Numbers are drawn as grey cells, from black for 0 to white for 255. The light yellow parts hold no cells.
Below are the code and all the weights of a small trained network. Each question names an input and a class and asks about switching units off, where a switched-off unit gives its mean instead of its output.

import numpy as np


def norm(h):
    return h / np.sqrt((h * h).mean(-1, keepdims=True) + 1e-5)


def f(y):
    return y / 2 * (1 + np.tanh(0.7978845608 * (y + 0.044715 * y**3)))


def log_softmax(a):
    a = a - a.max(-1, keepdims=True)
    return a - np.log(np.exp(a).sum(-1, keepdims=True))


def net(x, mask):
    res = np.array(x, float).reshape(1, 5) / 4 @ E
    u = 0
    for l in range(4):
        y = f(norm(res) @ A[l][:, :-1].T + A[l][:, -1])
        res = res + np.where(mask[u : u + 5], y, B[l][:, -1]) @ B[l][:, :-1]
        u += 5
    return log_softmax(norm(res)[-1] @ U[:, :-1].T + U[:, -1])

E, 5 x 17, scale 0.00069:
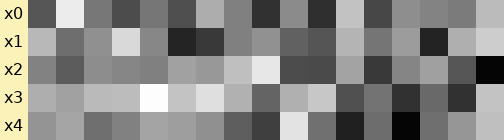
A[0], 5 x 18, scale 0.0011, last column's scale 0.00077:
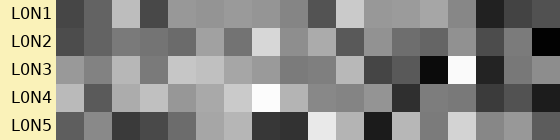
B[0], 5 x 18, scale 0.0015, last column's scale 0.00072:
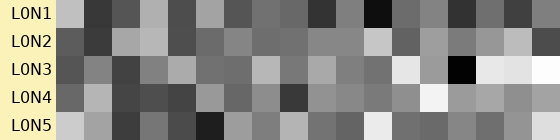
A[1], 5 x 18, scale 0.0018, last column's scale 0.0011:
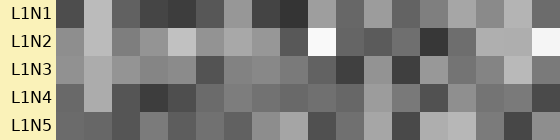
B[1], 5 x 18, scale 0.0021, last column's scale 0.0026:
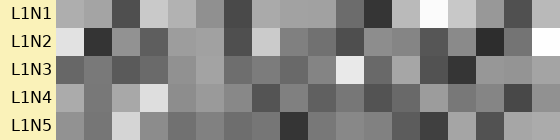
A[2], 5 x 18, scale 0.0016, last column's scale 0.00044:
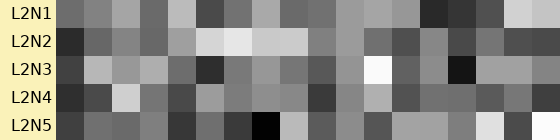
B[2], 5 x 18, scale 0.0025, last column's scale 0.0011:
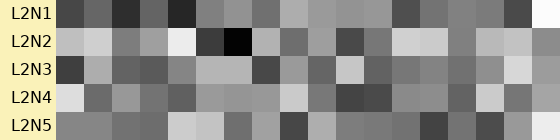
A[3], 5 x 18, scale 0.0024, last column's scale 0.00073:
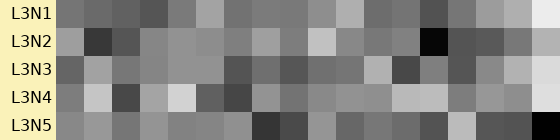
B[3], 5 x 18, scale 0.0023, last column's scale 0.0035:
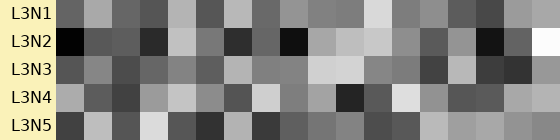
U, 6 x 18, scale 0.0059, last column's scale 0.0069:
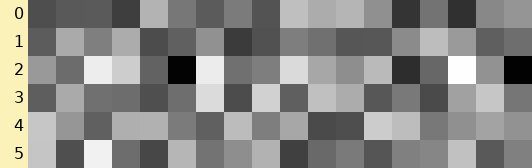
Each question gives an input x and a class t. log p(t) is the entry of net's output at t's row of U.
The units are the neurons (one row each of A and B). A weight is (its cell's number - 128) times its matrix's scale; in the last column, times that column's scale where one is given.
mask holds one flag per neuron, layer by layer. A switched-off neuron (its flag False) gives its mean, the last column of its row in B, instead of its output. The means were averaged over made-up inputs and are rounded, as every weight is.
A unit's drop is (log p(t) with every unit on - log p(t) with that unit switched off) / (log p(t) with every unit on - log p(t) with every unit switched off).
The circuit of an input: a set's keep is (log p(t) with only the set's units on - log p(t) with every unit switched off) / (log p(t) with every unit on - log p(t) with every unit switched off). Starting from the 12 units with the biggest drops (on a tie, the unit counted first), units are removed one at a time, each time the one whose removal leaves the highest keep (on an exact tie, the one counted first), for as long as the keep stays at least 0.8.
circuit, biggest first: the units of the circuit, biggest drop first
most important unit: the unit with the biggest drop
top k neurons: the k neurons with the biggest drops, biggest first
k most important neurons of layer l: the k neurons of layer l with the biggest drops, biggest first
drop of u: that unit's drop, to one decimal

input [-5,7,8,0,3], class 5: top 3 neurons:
[L2N4, L1N1, L3N2]
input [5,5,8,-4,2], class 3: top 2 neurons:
[L1N2, L2N3]
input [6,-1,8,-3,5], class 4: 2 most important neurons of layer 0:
[L0N5, L0N1]
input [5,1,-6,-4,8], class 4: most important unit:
L1N1
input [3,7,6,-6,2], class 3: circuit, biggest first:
[L1N2, L2N3, L3N2]
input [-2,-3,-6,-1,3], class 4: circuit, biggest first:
[L1N1, L0N5]
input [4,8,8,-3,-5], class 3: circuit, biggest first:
[L2N3, L1N2]
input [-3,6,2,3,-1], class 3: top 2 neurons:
[L1N1, L1N2]
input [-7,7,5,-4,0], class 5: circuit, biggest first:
[L0N3, L3N2]
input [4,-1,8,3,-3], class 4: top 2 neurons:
[L2N2, L1N2]
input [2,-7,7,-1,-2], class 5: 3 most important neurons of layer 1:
[L1N5, L1N1, L1N3]
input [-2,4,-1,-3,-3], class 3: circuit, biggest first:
[L2N3, L1N2, L3N2]
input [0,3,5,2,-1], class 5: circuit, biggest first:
[L3N2, L2N5]
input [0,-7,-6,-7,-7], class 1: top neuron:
[L1N2]
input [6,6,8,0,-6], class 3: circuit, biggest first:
[L2N3, L1N2]
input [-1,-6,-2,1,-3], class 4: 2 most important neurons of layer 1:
[L1N2, L1N3]
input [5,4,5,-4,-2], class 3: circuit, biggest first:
[L1N2, L2N3]
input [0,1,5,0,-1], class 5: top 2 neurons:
[L1N5, L2N4]
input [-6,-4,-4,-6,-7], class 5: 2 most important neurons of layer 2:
[L2N4, L2N1]
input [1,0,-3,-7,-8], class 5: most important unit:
L3N2
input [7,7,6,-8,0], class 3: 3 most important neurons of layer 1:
[L1N2, L1N3, L1N5]
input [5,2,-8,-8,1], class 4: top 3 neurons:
[L1N1, L3N2, L3N4]
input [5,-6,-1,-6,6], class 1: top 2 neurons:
[L2N2, L3N5]
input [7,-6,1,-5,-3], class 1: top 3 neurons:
[L1N5, L1N2, L3N5]
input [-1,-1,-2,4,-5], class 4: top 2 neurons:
[L2N2, L3N2]
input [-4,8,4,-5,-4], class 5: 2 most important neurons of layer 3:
[L3N2, L3N5]
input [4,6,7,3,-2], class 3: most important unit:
L2N3
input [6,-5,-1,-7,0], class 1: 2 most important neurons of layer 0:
[L0N3, L0N4]
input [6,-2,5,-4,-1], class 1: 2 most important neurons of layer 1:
[L1N2, L1N5]
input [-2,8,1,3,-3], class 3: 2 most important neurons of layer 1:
[L1N2, L1N1]
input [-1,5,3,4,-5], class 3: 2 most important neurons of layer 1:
[L1N1, L1N2]
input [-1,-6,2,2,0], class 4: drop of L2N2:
1.2
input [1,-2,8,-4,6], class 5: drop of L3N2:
0.2
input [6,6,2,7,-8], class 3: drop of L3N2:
0.2
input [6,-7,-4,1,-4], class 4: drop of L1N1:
0.3
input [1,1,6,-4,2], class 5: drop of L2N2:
0.0
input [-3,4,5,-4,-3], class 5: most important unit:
L2N4
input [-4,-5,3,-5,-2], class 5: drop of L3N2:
0.1
